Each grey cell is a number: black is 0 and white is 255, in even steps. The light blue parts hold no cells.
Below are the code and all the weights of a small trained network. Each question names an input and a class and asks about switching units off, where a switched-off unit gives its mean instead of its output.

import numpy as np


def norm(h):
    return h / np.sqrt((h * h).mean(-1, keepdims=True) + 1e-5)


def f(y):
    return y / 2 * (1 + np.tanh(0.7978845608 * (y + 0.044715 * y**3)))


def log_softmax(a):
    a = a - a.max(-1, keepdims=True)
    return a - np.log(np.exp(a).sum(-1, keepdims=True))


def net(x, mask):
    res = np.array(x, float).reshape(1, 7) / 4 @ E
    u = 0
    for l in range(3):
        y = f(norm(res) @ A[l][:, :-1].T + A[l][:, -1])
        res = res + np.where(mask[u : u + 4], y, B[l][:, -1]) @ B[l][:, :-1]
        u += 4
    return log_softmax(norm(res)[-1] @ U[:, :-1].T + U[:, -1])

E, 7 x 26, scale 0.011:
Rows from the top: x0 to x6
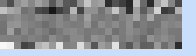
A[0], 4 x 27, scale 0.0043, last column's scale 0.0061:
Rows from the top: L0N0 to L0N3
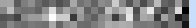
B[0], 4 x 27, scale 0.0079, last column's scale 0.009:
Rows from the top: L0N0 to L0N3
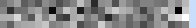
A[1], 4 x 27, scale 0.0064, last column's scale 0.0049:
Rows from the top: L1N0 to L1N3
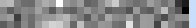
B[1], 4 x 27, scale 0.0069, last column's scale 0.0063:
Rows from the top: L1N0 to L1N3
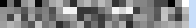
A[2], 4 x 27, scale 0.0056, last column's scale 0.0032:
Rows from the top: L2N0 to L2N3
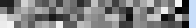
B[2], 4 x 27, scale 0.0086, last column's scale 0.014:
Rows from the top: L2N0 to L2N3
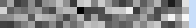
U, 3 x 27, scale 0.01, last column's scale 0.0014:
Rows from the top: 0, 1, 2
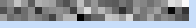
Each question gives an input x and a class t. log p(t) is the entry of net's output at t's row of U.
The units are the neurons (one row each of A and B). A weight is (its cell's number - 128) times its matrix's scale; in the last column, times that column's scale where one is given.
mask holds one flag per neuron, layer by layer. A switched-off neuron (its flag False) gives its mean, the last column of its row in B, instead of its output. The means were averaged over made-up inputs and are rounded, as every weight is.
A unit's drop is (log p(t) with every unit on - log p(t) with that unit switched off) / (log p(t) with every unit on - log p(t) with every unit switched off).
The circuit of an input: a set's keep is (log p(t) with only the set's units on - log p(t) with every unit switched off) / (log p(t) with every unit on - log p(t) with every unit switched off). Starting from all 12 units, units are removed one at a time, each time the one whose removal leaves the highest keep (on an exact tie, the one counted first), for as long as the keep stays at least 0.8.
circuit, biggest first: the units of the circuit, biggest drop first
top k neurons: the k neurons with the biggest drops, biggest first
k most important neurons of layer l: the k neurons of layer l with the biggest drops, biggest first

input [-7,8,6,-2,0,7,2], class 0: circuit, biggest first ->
L2N2
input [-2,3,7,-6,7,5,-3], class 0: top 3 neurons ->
L2N2; L1N0; L2N3
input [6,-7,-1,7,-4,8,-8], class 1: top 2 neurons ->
L2N0; L2N2
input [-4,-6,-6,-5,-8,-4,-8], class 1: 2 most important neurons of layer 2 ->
L2N0; L2N2
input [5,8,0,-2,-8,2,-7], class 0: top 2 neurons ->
L2N2; L1N0
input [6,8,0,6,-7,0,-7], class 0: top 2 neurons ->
L2N2; L1N0
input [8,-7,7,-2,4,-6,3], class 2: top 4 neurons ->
L2N1; L2N2; L1N1; L0N0
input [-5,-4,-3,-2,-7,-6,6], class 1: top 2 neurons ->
L1N0; L2N2
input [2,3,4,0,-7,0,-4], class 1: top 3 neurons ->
L2N0; L0N2; L1N3
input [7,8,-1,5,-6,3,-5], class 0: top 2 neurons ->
L2N2; L0N1
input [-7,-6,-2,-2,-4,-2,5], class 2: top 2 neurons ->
L0N1; L2N2
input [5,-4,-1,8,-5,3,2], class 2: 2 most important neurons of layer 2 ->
L2N1; L2N2
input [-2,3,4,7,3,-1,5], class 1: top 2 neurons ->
L1N0; L0N2
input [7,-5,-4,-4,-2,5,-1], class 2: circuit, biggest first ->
L2N1
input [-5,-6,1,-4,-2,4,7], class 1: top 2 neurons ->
L1N0; L2N2
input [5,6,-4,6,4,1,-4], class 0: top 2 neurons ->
L2N2; L0N1
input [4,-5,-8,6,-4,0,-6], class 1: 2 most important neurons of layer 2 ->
L2N0; L2N2
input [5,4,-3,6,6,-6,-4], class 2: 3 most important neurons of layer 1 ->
L1N0; L1N1; L1N3
